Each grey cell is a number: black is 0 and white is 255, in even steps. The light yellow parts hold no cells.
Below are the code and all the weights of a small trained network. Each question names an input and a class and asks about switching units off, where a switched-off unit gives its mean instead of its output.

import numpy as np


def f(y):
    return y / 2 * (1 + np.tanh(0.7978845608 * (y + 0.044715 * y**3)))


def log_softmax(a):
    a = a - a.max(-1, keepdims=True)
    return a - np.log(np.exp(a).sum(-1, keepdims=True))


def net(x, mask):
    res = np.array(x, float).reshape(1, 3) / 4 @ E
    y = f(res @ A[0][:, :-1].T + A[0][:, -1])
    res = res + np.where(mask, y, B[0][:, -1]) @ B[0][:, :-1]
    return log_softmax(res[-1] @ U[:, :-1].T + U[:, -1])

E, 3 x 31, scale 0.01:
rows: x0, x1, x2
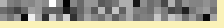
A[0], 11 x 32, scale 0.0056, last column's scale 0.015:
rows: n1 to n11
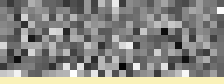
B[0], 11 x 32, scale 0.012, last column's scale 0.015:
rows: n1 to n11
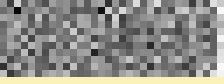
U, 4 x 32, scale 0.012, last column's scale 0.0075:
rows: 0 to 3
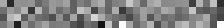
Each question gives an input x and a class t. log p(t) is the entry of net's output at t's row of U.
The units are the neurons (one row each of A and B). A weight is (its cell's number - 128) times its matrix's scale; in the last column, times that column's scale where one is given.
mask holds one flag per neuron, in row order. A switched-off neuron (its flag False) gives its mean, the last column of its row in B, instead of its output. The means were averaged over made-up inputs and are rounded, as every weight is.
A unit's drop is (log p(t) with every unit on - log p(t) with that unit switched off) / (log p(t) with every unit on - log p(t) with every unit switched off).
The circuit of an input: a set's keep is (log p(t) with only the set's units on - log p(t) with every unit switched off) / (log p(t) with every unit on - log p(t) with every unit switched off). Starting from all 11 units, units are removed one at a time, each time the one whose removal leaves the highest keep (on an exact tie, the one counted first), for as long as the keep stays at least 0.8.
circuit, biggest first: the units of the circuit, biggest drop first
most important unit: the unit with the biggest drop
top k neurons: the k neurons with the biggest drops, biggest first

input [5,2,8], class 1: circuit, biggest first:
n8
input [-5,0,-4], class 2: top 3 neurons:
n10, n8, n4
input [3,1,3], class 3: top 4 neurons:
n10, n6, n3, n1
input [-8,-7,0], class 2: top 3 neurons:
n10, n9, n1
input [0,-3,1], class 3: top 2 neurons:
n1, n9
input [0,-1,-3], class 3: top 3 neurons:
n4, n1, n8
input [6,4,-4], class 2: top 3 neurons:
n5, n7, n11
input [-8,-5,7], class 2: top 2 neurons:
n10, n6
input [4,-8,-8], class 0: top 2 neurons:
n11, n8
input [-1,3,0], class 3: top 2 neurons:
n2, n11
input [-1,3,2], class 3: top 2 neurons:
n11, n2
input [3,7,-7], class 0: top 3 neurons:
n9, n1, n8
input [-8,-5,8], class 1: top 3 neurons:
n8, n4, n7
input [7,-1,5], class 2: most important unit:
n7
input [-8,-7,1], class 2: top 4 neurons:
n10, n9, n1, n2
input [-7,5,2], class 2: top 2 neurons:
n10, n11
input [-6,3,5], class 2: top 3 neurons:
n10, n6, n3
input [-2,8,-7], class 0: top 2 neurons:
n9, n1
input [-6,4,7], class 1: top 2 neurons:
n8, n4
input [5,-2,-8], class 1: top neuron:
n6
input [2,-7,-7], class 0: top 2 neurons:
n11, n8
